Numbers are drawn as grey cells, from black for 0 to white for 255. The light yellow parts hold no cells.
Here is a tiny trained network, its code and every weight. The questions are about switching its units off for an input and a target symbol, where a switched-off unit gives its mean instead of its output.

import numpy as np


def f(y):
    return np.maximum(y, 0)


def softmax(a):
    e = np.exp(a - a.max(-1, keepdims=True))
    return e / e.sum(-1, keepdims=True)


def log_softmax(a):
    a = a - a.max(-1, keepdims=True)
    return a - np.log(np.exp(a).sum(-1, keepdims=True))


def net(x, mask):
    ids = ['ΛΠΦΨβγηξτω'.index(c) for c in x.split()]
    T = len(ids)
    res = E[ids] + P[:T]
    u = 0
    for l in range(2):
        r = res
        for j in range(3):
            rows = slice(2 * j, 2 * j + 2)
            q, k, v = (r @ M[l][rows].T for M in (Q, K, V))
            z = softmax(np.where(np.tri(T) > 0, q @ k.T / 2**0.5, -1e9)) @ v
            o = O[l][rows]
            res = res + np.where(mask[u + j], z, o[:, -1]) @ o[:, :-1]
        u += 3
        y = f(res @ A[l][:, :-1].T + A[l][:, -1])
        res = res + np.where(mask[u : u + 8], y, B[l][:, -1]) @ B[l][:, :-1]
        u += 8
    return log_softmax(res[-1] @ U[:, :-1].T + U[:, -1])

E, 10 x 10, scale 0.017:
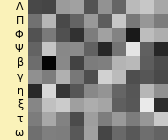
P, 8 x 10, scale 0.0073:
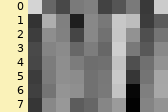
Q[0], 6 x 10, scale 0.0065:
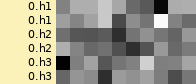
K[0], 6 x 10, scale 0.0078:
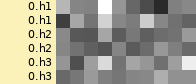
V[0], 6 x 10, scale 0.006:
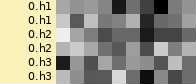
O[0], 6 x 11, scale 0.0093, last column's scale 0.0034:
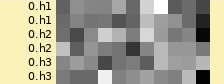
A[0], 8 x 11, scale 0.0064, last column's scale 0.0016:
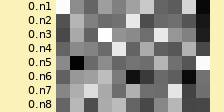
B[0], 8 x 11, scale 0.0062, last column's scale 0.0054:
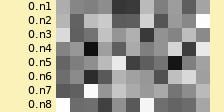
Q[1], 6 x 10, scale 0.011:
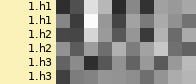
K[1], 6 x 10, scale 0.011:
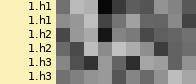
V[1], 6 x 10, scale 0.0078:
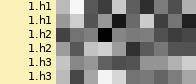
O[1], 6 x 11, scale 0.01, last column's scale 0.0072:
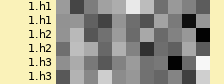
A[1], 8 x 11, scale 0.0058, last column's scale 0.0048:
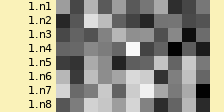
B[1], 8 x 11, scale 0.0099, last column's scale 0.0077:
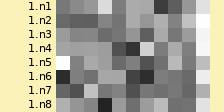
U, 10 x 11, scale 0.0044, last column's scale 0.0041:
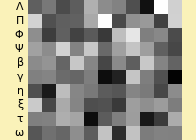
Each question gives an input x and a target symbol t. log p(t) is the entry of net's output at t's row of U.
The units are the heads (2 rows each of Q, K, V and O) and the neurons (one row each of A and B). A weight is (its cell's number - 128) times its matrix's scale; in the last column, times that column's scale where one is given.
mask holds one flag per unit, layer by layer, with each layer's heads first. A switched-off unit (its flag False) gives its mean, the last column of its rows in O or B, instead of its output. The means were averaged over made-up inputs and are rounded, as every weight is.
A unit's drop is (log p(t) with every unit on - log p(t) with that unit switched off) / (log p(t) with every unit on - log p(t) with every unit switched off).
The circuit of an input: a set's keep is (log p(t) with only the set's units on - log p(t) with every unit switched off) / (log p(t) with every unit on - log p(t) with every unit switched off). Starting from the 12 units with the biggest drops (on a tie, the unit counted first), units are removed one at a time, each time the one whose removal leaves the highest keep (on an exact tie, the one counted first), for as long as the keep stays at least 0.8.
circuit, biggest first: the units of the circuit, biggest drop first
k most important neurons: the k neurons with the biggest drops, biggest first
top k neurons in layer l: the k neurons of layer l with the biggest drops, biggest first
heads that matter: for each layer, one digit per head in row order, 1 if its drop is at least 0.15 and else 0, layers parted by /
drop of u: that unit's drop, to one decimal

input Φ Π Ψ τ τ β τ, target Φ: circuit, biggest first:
(0.h1, 1.h2, 1.h3)
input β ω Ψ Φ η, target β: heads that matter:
000 / 011
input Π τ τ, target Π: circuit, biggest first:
(1.h1)
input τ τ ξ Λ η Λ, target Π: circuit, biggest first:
(1.h1, 0.h3)
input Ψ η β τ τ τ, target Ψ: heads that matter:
011 / 111
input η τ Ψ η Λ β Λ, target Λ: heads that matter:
001 / 010
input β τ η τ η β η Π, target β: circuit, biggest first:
(1.h3, 0.n5, 0.h3)
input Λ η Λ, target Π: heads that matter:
100 / 110
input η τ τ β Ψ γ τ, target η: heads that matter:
001 / 110
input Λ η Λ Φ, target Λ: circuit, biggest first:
(1.h1, 0.h2, 1.h3)
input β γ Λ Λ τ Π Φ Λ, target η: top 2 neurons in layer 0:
(0.n7, 0.n2)
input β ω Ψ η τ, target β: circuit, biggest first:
(1.h3, 0.n5, 0.h3)
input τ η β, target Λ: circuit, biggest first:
(1.h2, 0.n5)
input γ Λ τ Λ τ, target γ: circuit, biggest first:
(1.h1, 0.h2, 0.h3)
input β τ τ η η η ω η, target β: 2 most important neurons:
(0.n5, 0.n2)
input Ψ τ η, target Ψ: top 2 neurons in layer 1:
(1.n8, 1.n4)
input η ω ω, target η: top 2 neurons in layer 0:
(0.n3, 0.n2)
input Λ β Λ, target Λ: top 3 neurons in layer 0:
(0.n7, 0.n4, 0.n2)
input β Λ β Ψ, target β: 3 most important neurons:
(0.n6, 0.n5, 0.n2)
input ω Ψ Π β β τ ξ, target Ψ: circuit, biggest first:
(0.n7, 1.n8)
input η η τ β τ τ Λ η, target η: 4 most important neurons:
(0.n2, 1.n6, 1.n7, 0.n3)
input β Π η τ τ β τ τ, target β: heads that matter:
001 / 011
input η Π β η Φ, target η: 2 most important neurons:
(1.n6, 1.n7)
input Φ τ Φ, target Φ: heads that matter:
100 / 011
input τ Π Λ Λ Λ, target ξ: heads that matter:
000 / 100
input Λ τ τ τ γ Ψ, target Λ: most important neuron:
(0.n6)
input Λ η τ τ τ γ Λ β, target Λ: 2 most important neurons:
(0.n4, 0.n5)
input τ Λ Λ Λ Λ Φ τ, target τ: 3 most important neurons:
(0.n1, 1.n4, 1.n1)
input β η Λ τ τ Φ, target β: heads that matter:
001 / 011
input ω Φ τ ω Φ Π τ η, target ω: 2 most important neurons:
(1.n2, 0.n4)
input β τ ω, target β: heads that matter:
000 / 011
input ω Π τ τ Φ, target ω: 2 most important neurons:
(1.n2, 0.n4)
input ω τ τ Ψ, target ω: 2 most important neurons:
(0.n6, 1.n2)
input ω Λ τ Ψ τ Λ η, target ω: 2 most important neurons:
(1.n2, 0.n3)
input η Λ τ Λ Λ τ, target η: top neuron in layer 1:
(1.n6)
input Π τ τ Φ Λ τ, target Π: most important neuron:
(0.n2)
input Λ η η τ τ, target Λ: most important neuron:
(1.n4)
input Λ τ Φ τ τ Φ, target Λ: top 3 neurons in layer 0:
(0.n5, 0.n2, 0.n4)
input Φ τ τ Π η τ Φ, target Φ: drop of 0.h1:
0.6
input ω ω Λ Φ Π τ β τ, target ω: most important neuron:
(1.n2)
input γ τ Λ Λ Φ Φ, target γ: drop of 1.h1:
0.7
